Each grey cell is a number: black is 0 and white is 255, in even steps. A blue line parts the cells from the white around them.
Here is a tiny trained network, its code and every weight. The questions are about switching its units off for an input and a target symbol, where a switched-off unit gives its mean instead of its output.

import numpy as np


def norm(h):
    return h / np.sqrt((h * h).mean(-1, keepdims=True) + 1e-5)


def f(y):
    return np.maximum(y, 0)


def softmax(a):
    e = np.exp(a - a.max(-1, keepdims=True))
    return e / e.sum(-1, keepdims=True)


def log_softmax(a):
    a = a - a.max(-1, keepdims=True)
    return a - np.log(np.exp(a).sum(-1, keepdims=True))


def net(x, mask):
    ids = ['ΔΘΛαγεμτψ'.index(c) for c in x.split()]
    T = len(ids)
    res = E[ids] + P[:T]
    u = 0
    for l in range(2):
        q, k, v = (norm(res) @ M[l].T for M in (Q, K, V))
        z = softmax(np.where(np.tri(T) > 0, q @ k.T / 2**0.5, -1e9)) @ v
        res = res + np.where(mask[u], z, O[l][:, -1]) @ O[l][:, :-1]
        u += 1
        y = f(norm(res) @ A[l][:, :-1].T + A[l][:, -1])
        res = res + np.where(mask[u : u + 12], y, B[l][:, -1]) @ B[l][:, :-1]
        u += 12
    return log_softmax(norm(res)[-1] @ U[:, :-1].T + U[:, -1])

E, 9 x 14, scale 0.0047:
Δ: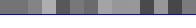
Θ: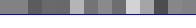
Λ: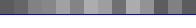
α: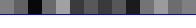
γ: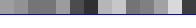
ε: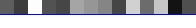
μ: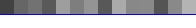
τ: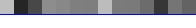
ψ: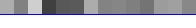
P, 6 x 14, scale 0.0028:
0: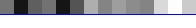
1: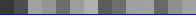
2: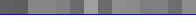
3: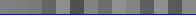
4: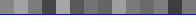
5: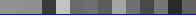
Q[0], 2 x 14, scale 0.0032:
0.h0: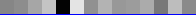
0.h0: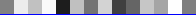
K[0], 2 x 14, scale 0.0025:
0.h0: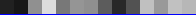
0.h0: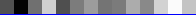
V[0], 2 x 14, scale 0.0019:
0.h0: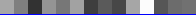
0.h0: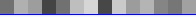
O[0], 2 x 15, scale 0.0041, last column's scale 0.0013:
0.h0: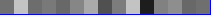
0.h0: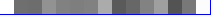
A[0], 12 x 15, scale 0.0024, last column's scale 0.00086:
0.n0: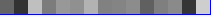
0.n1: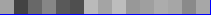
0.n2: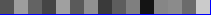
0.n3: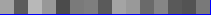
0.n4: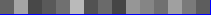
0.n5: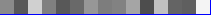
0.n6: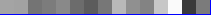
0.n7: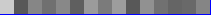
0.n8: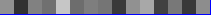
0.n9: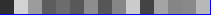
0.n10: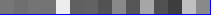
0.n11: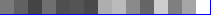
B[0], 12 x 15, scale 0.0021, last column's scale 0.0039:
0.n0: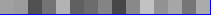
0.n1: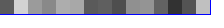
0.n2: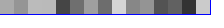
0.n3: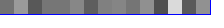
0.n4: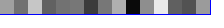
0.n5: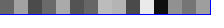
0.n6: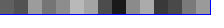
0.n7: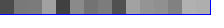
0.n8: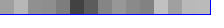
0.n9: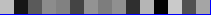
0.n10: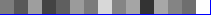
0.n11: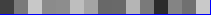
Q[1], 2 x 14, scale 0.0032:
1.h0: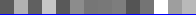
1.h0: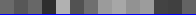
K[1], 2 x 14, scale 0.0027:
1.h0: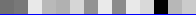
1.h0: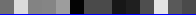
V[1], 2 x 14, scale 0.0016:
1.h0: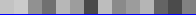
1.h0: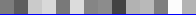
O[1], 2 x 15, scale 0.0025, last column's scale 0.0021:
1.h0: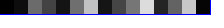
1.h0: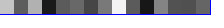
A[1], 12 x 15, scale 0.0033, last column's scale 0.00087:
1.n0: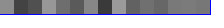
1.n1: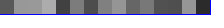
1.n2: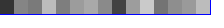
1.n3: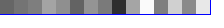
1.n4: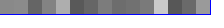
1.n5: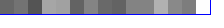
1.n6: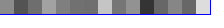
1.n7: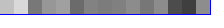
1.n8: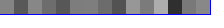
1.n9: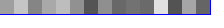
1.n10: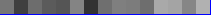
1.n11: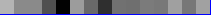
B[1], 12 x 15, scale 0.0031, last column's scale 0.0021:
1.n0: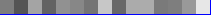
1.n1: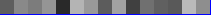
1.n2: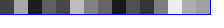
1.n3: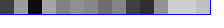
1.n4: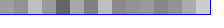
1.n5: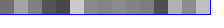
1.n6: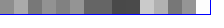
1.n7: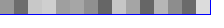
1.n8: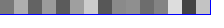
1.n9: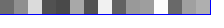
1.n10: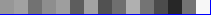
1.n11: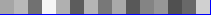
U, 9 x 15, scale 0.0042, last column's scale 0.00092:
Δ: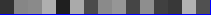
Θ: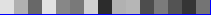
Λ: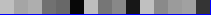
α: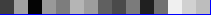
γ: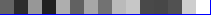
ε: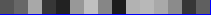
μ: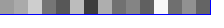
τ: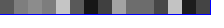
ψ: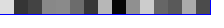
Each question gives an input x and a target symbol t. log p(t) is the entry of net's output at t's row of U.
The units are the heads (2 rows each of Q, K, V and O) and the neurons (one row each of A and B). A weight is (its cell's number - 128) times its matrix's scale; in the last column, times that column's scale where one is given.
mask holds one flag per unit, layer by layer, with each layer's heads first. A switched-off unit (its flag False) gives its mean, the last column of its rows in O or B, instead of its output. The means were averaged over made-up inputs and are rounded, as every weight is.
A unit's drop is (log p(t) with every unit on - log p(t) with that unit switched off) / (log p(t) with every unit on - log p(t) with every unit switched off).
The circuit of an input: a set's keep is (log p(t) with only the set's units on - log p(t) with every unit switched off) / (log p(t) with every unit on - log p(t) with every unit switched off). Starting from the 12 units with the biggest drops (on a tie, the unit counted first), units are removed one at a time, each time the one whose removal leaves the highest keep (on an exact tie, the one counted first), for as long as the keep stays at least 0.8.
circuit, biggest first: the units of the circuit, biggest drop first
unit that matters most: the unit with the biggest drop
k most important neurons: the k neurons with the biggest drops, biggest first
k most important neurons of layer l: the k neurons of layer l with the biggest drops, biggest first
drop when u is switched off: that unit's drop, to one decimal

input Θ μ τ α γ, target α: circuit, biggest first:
[1.h0; 0.n6; 1.n3]
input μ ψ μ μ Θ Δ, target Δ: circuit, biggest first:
[1.h0; 1.n1; 0.n5]
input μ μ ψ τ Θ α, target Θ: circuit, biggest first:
[0.h0; 0.n2; 1.n7]
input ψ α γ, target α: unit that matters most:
0.n6
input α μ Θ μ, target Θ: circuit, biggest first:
[1.h0; 0.h0]
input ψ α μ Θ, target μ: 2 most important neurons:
[0.n4; 1.n9]
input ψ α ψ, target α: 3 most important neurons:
[1.n3; 0.n5; 0.n7]
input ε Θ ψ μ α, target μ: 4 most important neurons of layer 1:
[1.n4; 1.n9; 1.n7; 1.n5]
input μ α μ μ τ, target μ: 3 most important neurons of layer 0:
[0.n8; 0.n9; 0.n5]
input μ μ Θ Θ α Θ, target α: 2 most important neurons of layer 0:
[0.n10; 0.n9]
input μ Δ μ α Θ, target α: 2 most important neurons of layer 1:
[1.n3; 1.n2]
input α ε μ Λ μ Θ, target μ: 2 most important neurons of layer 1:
[1.n9; 1.n10]
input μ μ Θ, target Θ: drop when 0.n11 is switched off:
0.0
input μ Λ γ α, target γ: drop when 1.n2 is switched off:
0.1
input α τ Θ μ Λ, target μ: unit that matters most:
1.n9
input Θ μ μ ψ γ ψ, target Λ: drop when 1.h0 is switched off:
0.6
